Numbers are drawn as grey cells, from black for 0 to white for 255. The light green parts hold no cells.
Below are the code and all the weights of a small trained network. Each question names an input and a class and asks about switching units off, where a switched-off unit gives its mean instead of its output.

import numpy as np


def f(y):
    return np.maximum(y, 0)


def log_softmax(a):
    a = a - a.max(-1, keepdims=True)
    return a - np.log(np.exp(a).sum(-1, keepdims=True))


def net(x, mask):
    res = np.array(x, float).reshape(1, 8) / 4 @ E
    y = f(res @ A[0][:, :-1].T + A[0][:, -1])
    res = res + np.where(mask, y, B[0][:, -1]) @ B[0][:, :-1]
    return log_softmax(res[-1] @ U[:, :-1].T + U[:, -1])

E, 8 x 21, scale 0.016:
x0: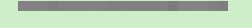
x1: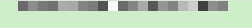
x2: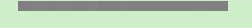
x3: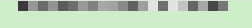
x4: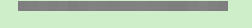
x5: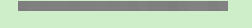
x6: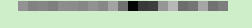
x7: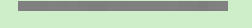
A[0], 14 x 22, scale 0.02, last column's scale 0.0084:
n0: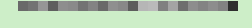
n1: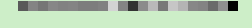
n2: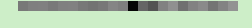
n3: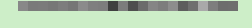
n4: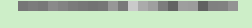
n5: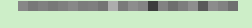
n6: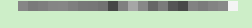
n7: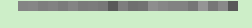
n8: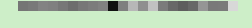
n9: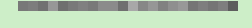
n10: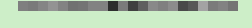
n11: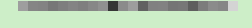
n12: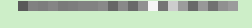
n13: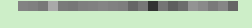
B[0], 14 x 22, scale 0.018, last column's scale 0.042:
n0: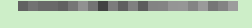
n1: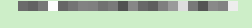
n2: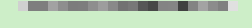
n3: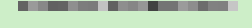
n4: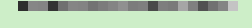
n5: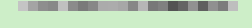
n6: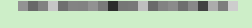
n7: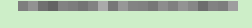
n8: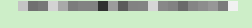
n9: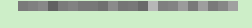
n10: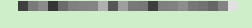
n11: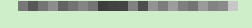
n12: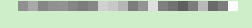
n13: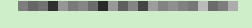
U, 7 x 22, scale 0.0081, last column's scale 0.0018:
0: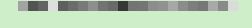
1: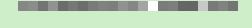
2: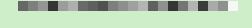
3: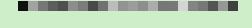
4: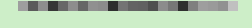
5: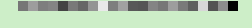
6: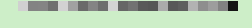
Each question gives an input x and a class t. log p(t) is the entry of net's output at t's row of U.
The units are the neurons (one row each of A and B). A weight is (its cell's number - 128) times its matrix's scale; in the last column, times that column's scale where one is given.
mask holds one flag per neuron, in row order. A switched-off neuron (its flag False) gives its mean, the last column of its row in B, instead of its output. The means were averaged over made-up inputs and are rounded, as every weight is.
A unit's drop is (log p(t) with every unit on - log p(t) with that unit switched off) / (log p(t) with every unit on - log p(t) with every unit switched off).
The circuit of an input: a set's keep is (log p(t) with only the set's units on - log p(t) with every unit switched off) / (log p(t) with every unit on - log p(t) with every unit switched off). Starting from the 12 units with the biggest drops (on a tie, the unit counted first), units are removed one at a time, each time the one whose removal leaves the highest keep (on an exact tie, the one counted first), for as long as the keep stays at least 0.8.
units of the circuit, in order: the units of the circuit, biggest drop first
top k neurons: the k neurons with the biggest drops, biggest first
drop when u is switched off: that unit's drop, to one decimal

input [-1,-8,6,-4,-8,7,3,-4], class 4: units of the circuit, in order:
[n10]
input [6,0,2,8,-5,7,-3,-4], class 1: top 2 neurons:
[n12 n10]
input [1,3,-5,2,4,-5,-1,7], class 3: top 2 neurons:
[n8 n2]
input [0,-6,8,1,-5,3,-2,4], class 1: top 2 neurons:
[n1 n8]
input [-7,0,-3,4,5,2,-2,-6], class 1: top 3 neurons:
[n10 n12 n3]
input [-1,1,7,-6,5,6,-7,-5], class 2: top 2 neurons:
[n4 n1]
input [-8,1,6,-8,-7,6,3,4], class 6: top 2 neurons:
[n5 n10]
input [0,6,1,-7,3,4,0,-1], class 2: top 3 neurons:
[n2 n8 n12]
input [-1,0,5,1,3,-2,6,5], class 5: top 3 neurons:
[n8 n6 n11]
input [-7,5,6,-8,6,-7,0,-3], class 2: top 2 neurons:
[n2 n8]
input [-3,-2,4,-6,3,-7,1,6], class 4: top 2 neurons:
[n1 n8]
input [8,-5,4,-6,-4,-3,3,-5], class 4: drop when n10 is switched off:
0.0
